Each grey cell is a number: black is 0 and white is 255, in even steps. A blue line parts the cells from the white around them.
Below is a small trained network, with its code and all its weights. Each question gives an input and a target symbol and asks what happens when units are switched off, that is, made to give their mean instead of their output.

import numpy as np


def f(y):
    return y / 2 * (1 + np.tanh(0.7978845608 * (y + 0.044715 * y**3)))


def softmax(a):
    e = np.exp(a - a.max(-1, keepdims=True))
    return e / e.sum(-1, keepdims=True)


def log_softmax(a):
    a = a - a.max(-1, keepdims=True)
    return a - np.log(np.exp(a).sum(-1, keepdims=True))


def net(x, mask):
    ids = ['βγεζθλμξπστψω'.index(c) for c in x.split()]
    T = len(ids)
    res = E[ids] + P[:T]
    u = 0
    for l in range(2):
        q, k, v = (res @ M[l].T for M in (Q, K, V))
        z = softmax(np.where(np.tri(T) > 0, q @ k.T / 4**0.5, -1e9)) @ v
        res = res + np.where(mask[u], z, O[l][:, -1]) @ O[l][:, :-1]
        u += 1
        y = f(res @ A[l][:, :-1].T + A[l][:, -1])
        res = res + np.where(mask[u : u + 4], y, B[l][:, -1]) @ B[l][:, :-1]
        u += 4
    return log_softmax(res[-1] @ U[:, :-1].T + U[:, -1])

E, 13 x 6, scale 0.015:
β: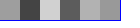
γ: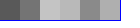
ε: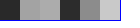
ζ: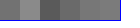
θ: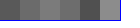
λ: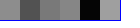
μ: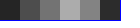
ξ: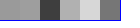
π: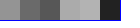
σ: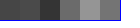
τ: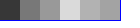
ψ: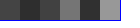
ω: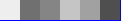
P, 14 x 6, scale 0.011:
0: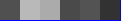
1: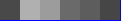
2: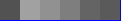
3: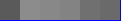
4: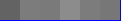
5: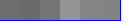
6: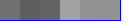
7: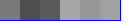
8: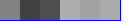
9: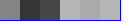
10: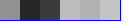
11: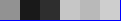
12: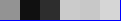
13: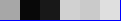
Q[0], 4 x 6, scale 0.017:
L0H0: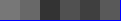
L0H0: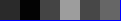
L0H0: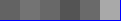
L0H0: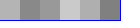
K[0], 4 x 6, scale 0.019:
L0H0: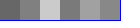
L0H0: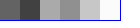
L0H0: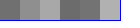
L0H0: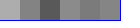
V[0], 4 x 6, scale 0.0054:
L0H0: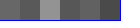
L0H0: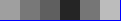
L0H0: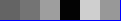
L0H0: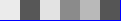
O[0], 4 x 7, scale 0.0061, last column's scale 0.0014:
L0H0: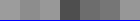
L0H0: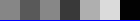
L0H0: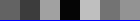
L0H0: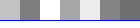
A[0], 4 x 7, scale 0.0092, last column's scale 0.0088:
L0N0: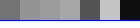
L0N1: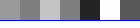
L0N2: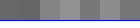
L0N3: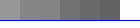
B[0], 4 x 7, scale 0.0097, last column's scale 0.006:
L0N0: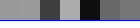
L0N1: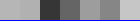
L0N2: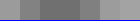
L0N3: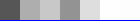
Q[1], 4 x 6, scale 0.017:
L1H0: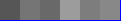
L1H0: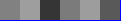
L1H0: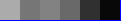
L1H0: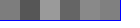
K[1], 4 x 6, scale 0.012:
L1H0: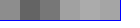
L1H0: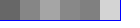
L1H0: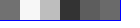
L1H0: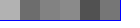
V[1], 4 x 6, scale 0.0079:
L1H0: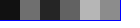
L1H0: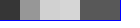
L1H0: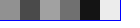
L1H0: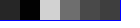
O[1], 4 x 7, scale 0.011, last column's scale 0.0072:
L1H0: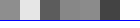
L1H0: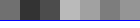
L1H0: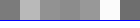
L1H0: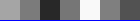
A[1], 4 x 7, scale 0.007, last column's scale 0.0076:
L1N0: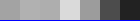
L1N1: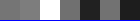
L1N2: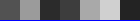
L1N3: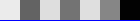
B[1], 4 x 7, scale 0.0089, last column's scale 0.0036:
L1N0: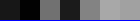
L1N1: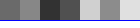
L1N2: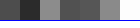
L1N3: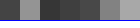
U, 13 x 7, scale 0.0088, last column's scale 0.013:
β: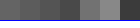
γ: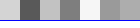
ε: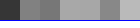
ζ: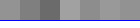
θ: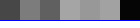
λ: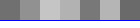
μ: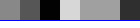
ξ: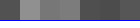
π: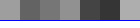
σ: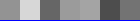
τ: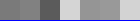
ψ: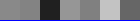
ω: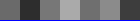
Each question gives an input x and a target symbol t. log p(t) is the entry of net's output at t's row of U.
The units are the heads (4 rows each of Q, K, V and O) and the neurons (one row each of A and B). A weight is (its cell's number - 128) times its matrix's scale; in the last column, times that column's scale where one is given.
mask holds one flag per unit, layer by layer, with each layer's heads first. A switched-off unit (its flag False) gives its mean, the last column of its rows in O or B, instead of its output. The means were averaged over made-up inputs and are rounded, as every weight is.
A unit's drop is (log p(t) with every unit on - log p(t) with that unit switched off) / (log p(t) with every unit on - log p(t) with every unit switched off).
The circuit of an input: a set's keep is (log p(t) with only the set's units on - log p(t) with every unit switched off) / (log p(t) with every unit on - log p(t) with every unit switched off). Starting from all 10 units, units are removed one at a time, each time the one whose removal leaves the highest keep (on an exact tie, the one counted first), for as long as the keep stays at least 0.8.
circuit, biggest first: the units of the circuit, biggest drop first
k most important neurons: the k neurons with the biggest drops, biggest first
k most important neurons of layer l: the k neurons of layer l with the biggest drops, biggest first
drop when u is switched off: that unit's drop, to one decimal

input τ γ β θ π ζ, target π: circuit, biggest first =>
L1H0
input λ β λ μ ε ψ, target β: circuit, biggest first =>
L1N2; L0H0
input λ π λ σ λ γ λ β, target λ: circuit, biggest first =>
L1H0; L0N1
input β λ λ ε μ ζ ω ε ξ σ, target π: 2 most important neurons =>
L0N3; L1N1
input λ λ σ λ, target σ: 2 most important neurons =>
L0N3; L1N0
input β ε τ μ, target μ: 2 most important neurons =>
L0N1; L0N3
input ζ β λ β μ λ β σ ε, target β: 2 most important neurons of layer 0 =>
L0N1; L0N3
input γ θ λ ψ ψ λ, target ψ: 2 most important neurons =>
L0N1; L1N2
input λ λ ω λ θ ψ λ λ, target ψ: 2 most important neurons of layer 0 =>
L0N1; L0N0
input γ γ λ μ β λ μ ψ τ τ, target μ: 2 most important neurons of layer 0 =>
L0N1; L0N3
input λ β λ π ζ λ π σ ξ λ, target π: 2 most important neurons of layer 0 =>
L0N1; L0N2
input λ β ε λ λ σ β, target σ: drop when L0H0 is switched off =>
0.2
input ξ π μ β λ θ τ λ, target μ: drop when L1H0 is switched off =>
0.8
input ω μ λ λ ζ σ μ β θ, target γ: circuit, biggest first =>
L0H0
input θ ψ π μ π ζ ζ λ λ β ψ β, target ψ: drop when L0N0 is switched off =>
0.0
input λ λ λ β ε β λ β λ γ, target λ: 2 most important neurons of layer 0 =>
L0N1; L0N2
